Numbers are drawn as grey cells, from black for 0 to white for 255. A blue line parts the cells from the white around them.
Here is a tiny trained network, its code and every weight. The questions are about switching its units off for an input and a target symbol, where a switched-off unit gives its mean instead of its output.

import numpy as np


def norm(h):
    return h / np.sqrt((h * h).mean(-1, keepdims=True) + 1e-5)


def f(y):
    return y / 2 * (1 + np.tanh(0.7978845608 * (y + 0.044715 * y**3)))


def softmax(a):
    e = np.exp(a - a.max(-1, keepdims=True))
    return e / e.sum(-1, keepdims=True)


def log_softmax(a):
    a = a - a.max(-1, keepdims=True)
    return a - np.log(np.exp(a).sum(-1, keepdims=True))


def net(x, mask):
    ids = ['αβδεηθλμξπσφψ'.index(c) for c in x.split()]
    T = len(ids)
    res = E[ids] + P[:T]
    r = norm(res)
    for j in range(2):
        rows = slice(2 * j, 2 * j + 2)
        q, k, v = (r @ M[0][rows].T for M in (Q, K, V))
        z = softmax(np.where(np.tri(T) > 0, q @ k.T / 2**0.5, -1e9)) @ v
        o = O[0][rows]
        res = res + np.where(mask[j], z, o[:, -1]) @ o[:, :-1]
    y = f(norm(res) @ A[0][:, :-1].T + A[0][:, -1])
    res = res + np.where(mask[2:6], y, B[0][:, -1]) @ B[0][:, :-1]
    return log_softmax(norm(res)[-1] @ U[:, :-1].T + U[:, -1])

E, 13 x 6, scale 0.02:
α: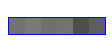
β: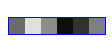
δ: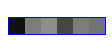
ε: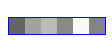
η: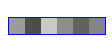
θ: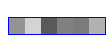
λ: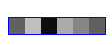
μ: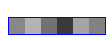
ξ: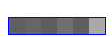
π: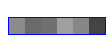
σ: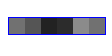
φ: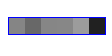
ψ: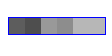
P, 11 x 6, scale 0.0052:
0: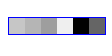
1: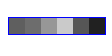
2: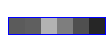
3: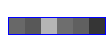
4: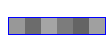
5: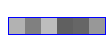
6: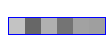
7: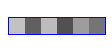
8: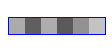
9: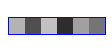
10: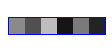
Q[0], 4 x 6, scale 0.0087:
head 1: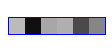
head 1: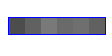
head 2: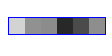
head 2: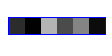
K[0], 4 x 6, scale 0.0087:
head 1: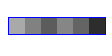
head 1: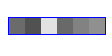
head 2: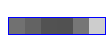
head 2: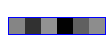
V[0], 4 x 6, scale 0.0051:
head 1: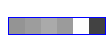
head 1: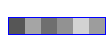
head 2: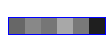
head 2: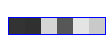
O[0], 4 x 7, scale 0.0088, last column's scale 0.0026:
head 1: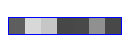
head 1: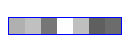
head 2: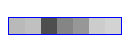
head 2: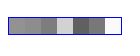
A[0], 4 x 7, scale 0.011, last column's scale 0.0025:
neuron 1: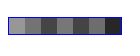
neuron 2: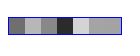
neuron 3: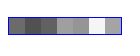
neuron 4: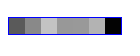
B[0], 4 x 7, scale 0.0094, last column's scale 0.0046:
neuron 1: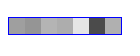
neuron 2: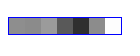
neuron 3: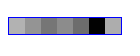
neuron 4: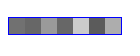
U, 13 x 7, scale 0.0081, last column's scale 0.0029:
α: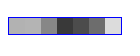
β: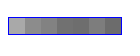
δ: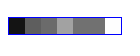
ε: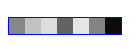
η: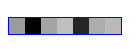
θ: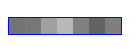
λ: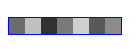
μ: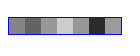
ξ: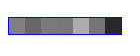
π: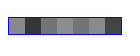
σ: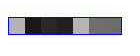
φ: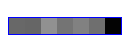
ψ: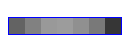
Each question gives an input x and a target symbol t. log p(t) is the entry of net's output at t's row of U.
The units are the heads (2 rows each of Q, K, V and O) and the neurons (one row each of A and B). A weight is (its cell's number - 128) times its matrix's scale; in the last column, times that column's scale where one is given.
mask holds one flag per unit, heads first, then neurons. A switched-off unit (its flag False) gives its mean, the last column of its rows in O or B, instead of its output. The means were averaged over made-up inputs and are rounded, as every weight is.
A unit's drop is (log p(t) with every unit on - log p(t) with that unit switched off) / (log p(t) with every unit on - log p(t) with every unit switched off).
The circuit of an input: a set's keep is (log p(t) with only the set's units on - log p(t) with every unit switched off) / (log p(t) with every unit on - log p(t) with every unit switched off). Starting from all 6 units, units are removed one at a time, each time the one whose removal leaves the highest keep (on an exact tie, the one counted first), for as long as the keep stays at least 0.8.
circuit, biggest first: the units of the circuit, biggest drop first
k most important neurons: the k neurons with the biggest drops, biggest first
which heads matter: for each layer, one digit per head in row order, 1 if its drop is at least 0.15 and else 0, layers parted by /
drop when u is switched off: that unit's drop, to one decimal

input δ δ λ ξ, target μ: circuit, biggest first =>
[neuron 3; neuron 1]
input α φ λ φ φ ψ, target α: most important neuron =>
[neuron 2]
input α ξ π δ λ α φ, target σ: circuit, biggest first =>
[head 2; head 1; neuron 1]
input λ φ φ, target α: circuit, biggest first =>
[head 1; head 2; neuron 1]
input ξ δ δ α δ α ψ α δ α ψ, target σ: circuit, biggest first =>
[head 1; head 2]
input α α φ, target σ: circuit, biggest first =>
[head 2; head 1]
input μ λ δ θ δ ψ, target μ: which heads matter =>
00
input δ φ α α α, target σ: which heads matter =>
11
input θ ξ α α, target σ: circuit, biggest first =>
[head 1; head 2]
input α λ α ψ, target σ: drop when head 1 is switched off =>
0.4
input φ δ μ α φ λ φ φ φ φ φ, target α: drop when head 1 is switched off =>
1.1
